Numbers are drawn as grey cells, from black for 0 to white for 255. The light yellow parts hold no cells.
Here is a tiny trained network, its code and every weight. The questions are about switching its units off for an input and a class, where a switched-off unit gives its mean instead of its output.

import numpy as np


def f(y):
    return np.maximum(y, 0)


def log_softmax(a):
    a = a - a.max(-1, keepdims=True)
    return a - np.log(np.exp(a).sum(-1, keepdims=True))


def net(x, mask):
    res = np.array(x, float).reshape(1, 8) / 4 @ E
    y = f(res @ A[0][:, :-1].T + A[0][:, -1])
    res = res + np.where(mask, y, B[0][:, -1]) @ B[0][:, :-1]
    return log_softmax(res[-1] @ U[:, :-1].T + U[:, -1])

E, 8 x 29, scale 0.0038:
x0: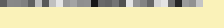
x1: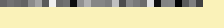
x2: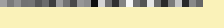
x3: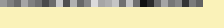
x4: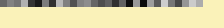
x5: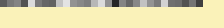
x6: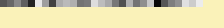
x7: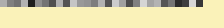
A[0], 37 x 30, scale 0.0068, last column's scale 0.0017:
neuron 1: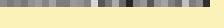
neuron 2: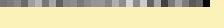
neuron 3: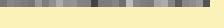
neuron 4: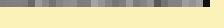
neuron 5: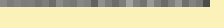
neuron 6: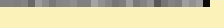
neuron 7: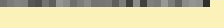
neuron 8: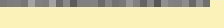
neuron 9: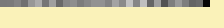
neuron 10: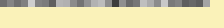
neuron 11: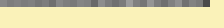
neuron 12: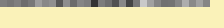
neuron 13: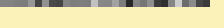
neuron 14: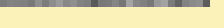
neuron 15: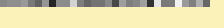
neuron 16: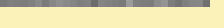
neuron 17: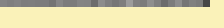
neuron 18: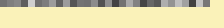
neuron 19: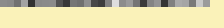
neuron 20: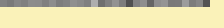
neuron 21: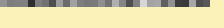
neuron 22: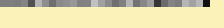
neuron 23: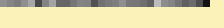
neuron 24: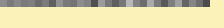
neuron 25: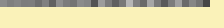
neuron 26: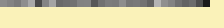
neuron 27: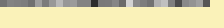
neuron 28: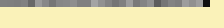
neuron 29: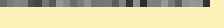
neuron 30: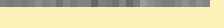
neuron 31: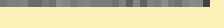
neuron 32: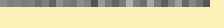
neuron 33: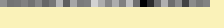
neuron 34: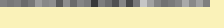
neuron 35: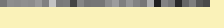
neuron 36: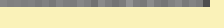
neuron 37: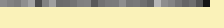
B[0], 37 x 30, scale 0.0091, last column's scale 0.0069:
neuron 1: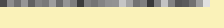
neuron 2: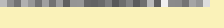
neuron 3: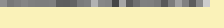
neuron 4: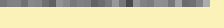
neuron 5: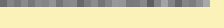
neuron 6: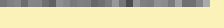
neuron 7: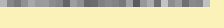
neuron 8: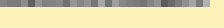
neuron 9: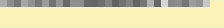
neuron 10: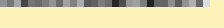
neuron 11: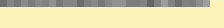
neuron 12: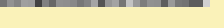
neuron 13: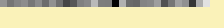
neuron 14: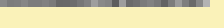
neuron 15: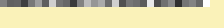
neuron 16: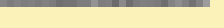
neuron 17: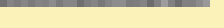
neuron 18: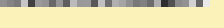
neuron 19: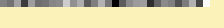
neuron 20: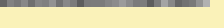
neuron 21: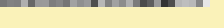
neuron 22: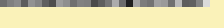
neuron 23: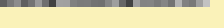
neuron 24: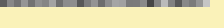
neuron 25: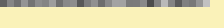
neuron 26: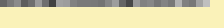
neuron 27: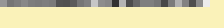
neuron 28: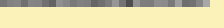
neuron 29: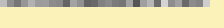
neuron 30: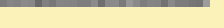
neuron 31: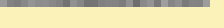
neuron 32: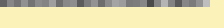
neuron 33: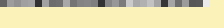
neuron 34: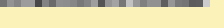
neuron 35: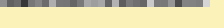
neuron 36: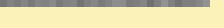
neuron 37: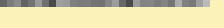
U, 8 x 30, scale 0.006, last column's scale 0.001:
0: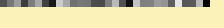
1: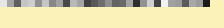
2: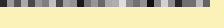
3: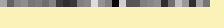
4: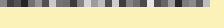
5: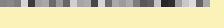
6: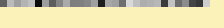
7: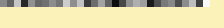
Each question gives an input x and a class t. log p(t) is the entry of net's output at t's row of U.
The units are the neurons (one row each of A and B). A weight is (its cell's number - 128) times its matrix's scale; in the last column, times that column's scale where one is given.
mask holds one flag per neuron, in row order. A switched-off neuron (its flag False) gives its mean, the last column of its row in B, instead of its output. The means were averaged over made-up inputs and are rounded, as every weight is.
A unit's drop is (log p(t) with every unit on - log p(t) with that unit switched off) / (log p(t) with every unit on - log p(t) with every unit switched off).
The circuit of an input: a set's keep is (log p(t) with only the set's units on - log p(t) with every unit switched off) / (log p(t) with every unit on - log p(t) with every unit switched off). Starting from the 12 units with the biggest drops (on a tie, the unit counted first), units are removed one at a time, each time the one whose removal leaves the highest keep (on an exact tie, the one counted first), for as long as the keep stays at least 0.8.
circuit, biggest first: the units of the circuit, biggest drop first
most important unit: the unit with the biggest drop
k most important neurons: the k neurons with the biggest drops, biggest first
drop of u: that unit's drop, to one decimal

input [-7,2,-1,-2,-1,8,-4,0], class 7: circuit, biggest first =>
[neuron 10]
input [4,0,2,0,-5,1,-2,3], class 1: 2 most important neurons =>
[neuron 2; neuron 13]
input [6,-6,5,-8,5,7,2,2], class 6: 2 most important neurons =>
[neuron 12; neuron 34]
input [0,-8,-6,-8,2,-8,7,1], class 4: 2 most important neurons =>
[neuron 15; neuron 33]
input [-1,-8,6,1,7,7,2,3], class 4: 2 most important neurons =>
[neuron 15; neuron 2]
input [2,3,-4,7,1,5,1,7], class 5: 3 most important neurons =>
[neuron 21; neuron 12; neuron 34]
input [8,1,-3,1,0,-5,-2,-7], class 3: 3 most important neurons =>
[neuron 27; neuron 3; neuron 21]
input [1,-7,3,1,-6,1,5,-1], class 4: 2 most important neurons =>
[neuron 15; neuron 29]
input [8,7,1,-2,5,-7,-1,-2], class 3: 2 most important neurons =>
[neuron 27; neuron 15]
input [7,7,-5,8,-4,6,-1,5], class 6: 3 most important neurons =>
[neuron 33; neuron 15; neuron 13]
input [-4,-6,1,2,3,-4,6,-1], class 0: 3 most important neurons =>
[neuron 22; neuron 35; neuron 4]
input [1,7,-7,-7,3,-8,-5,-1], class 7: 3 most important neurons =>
[neuron 19; neuron 15; neuron 33]
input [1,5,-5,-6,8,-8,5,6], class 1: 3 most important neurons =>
[neuron 29; neuron 7; neuron 10]
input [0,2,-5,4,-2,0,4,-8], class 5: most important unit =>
neuron 18
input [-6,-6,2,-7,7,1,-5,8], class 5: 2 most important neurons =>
[neuron 21; neuron 2]
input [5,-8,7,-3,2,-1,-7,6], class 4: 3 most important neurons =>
[neuron 15; neuron 22; neuron 1]
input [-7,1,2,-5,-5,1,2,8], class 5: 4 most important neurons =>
[neuron 21; neuron 27; neuron 3; neuron 14]
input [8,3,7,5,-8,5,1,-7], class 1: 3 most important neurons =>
[neuron 2; neuron 9; neuron 13]
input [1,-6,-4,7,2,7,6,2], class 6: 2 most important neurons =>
[neuron 33; neuron 19]
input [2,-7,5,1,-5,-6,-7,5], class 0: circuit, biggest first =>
[neuron 23]
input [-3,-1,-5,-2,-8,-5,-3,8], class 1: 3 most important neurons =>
[neuron 2; neuron 9; neuron 18]
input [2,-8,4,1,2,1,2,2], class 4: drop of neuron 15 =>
1.0
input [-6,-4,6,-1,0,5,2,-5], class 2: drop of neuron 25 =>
0.3
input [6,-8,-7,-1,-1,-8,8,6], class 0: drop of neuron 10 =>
0.2
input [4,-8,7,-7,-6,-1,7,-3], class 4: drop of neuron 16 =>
0.0
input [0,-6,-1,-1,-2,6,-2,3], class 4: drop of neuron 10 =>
-0.1
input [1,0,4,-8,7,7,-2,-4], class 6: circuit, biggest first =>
[neuron 12]
